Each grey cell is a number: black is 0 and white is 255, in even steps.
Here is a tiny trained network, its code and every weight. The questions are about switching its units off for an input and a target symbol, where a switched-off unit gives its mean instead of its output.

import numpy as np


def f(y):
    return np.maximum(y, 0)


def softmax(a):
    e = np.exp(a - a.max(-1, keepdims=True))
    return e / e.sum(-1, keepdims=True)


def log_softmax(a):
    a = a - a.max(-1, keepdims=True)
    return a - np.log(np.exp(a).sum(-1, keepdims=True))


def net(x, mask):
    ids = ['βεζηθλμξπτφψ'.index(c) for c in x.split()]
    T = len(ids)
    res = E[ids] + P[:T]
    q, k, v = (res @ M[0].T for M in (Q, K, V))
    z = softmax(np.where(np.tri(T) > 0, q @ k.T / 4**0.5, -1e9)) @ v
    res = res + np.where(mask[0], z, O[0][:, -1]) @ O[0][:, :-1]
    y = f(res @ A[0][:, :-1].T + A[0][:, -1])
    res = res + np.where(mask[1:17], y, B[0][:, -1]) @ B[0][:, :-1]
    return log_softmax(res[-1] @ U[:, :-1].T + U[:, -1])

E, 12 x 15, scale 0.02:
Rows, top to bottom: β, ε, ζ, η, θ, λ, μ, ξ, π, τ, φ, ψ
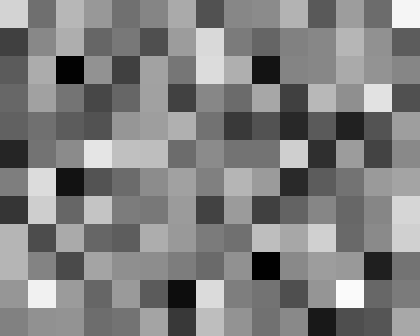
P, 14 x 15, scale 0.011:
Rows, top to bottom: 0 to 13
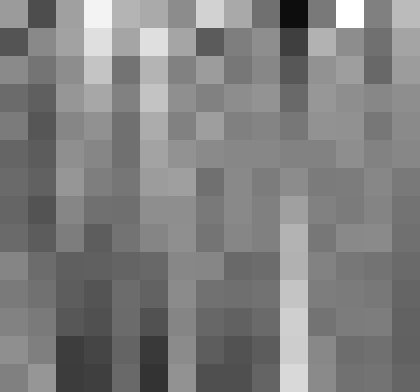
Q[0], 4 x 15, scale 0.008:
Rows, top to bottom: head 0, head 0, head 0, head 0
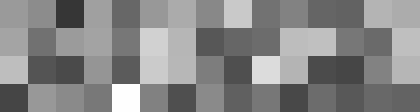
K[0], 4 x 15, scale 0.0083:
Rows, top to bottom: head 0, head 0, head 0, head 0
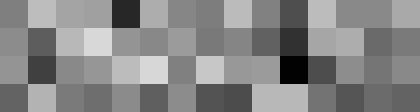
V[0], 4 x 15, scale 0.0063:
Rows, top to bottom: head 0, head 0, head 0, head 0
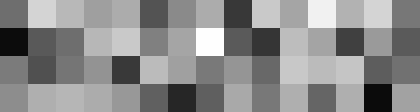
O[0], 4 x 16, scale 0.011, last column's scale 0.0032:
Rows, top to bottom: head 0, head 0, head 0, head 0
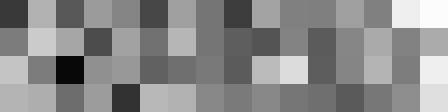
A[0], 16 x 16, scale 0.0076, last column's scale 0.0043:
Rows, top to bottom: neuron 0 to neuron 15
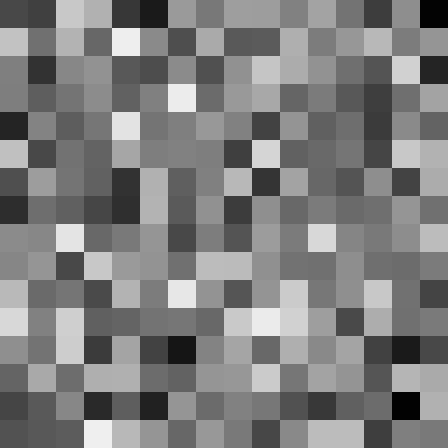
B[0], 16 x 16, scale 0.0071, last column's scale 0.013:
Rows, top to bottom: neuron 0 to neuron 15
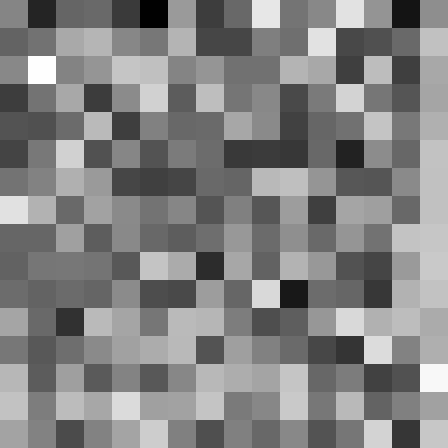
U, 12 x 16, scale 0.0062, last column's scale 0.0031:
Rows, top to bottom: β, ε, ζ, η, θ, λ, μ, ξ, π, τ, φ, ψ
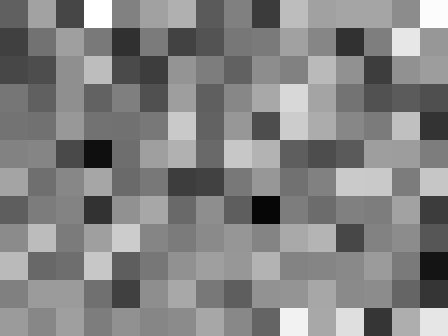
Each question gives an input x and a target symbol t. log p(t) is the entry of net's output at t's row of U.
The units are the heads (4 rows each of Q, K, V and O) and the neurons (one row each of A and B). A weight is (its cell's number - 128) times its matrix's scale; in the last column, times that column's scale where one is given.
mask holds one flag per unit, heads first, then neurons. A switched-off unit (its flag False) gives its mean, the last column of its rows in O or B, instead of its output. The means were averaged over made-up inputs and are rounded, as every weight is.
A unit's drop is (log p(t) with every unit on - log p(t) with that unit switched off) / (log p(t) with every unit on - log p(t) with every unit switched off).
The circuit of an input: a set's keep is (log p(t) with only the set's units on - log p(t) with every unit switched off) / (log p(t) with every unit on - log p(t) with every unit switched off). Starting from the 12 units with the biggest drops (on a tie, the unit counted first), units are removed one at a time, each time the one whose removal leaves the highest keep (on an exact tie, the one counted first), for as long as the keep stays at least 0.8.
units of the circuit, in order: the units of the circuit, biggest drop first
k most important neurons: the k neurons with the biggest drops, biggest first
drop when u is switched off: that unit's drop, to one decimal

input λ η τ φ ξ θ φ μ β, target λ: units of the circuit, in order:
head 0; neuron 10
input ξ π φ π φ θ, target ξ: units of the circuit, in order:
neuron 3; neuron 5
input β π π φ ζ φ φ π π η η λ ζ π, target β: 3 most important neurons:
neuron 11; neuron 2; neuron 13
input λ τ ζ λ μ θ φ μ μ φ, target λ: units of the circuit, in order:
neuron 12; head 0
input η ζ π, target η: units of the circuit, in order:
head 0; neuron 0; neuron 13; neuron 2
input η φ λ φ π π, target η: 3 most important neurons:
neuron 0; neuron 13; neuron 2
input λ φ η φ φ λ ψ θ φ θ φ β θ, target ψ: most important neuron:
neuron 14
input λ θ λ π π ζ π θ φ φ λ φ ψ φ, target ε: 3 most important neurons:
neuron 6; neuron 12; neuron 13
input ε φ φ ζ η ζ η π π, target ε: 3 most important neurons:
neuron 10; neuron 5; neuron 15
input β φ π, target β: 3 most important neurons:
neuron 11; neuron 2; neuron 10
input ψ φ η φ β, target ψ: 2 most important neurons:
neuron 11; neuron 3
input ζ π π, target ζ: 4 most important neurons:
neuron 10; neuron 1; neuron 11; neuron 15
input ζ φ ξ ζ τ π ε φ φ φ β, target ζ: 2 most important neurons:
neuron 10; neuron 1
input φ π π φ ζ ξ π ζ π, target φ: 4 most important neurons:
neuron 2; neuron 0; neuron 5; neuron 3
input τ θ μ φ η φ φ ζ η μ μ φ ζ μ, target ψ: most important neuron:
neuron 14
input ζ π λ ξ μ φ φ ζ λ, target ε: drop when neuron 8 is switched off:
-0.1
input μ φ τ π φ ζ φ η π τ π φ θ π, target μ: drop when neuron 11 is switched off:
0.2
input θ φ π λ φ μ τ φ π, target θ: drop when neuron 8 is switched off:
0.2
